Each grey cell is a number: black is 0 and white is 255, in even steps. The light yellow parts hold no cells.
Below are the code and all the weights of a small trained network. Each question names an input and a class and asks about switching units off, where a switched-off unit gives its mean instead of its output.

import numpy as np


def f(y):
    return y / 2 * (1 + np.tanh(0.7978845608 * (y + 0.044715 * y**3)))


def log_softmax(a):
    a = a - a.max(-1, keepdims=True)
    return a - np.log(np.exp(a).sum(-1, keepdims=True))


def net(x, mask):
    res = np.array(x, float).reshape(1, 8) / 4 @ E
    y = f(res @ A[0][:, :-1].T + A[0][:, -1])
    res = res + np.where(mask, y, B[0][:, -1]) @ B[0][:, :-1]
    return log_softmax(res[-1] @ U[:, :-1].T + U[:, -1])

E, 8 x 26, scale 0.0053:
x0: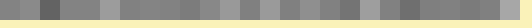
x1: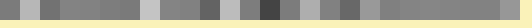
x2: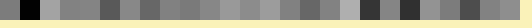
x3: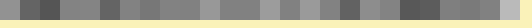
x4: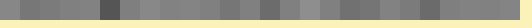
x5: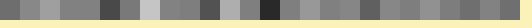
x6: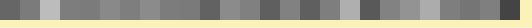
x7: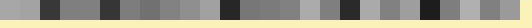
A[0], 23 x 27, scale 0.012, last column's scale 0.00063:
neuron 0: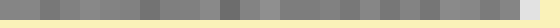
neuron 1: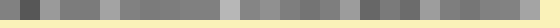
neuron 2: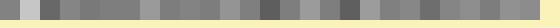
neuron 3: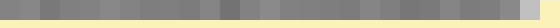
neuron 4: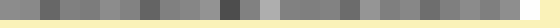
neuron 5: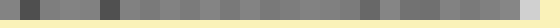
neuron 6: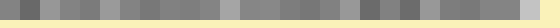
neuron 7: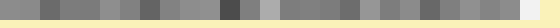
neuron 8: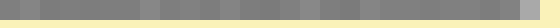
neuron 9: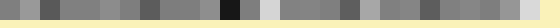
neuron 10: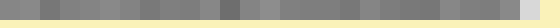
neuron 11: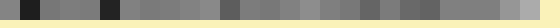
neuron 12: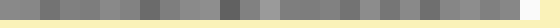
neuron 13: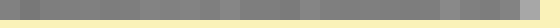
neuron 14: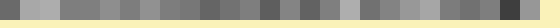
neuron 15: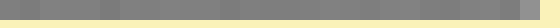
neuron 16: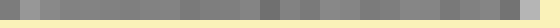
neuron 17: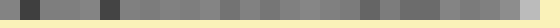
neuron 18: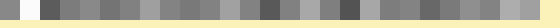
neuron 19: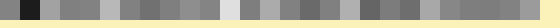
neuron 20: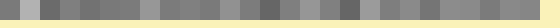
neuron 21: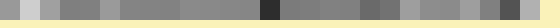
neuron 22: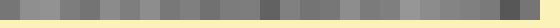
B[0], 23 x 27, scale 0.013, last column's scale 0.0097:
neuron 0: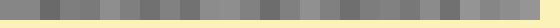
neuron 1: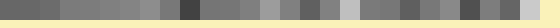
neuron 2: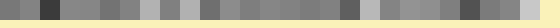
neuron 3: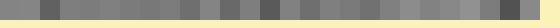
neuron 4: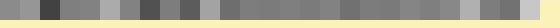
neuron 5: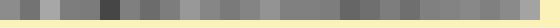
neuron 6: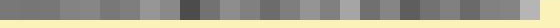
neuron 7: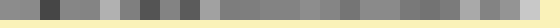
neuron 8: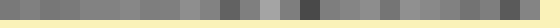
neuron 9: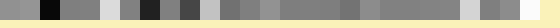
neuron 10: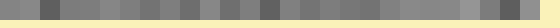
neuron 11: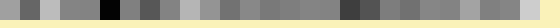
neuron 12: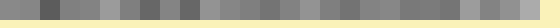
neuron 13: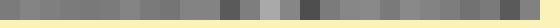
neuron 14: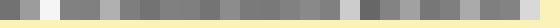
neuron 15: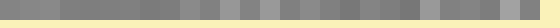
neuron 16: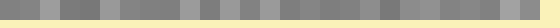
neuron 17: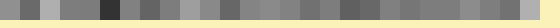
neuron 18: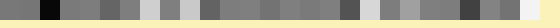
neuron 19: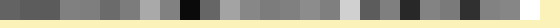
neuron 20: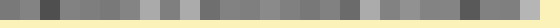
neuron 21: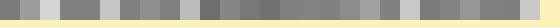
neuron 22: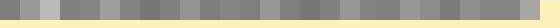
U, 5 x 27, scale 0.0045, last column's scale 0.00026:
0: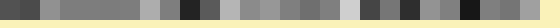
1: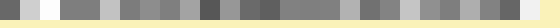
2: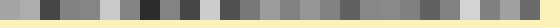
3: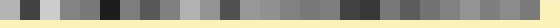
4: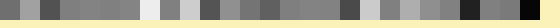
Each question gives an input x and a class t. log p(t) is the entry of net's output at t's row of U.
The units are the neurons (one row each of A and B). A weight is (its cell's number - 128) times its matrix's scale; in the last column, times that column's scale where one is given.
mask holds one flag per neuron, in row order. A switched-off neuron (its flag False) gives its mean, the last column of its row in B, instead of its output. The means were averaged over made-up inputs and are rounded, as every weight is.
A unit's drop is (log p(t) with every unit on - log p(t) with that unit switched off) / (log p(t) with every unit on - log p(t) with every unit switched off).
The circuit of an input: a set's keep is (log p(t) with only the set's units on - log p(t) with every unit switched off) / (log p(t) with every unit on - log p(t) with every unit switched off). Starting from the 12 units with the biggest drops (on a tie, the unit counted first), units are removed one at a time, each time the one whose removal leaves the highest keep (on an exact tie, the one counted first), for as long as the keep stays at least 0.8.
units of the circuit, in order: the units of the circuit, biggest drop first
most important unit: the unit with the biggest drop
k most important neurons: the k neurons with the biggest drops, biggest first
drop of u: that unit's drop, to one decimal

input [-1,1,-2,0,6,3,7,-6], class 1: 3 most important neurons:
(neuron 14; neuron 21; neuron 22)
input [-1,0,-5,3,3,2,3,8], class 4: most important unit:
neuron 18
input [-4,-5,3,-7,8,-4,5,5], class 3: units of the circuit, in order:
(neuron 11; neuron 17)
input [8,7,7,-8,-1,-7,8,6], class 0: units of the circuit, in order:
(neuron 9; neuron 18)
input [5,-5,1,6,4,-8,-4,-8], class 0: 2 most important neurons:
(neuron 19; neuron 1)
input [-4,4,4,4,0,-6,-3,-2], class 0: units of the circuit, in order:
(neuron 9; neuron 19)
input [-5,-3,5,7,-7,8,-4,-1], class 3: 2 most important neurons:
(neuron 11; neuron 17)
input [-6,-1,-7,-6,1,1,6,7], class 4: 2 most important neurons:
(neuron 18; neuron 2)
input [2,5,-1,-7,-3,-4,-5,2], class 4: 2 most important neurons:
(neuron 18; neuron 2)
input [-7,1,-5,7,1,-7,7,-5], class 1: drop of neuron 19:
0.2
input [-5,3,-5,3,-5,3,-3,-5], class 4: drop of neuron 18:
0.1
